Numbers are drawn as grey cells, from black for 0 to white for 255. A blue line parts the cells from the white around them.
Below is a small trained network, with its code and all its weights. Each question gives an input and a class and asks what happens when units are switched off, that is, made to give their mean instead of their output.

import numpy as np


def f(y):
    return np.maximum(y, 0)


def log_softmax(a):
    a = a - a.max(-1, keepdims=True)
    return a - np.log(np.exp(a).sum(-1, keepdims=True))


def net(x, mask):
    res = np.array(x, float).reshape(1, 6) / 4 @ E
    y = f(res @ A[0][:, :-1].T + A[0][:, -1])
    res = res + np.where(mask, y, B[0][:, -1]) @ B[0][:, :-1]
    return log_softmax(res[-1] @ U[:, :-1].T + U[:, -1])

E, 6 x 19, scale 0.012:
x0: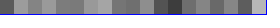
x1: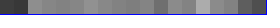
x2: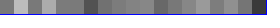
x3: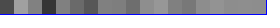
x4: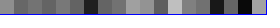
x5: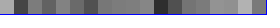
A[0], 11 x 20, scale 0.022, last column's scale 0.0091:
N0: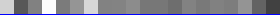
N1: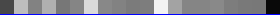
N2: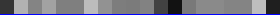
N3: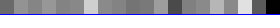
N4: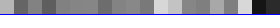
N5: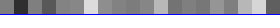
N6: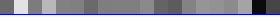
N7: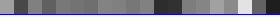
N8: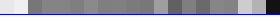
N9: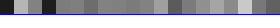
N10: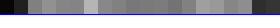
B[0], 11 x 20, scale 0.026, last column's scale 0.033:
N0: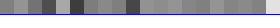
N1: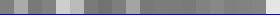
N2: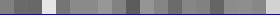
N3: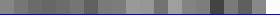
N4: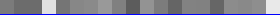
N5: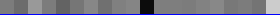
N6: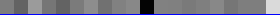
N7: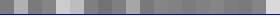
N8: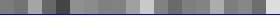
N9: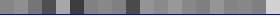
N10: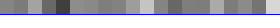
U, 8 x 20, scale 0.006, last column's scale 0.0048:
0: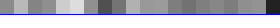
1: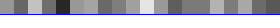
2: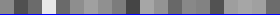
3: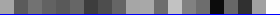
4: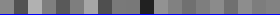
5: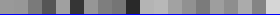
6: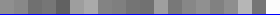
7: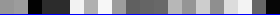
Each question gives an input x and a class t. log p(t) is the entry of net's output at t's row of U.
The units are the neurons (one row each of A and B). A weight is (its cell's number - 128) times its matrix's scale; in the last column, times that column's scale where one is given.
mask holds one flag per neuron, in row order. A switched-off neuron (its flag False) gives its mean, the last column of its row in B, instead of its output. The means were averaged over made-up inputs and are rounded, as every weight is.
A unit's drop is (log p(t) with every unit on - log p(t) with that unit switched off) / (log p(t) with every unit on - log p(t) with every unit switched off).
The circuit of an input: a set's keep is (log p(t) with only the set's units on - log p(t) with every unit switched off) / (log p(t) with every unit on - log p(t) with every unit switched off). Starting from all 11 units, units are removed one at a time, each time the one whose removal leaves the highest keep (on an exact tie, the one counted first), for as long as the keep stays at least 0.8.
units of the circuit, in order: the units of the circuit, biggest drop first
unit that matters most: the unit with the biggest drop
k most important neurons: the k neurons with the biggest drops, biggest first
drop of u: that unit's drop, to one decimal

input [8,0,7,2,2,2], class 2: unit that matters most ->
N2
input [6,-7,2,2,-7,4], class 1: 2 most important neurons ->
N8, N4
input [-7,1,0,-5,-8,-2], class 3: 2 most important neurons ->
N3, N2
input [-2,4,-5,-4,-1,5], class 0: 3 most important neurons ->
N7, N6, N8
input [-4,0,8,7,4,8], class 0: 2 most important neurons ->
N7, N5
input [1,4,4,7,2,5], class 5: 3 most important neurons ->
N9, N1, N3
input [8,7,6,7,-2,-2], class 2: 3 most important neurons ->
N2, N8, N0
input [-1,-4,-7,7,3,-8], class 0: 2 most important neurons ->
N1, N6
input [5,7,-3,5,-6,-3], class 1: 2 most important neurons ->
N10, N0
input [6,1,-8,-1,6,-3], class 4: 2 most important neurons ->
N3, N4
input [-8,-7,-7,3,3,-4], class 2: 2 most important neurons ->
N4, N10
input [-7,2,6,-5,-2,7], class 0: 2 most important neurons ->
N7, N2
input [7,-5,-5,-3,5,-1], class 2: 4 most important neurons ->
N3, N10, N6, N1
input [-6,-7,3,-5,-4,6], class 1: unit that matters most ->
N8
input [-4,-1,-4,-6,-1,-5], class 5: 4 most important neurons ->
N0, N7, N6, N2
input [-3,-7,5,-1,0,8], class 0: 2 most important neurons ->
N7, N10
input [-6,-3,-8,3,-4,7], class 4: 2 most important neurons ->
N5, N1
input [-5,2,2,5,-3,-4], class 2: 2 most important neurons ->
N4, N0
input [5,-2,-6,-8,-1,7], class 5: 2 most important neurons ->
N0, N1
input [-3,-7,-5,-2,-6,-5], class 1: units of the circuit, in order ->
N8
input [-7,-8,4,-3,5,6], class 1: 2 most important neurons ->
N8, N1
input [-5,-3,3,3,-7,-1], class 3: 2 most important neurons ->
N3, N2
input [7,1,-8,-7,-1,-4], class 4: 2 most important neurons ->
N5, N4
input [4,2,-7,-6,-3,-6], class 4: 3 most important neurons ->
N5, N7, N9
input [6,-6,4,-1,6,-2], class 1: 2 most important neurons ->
N3, N4
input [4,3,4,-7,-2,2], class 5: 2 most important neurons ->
N0, N4
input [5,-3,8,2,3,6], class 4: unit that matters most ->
N6
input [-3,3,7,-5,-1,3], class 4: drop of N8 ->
0.0
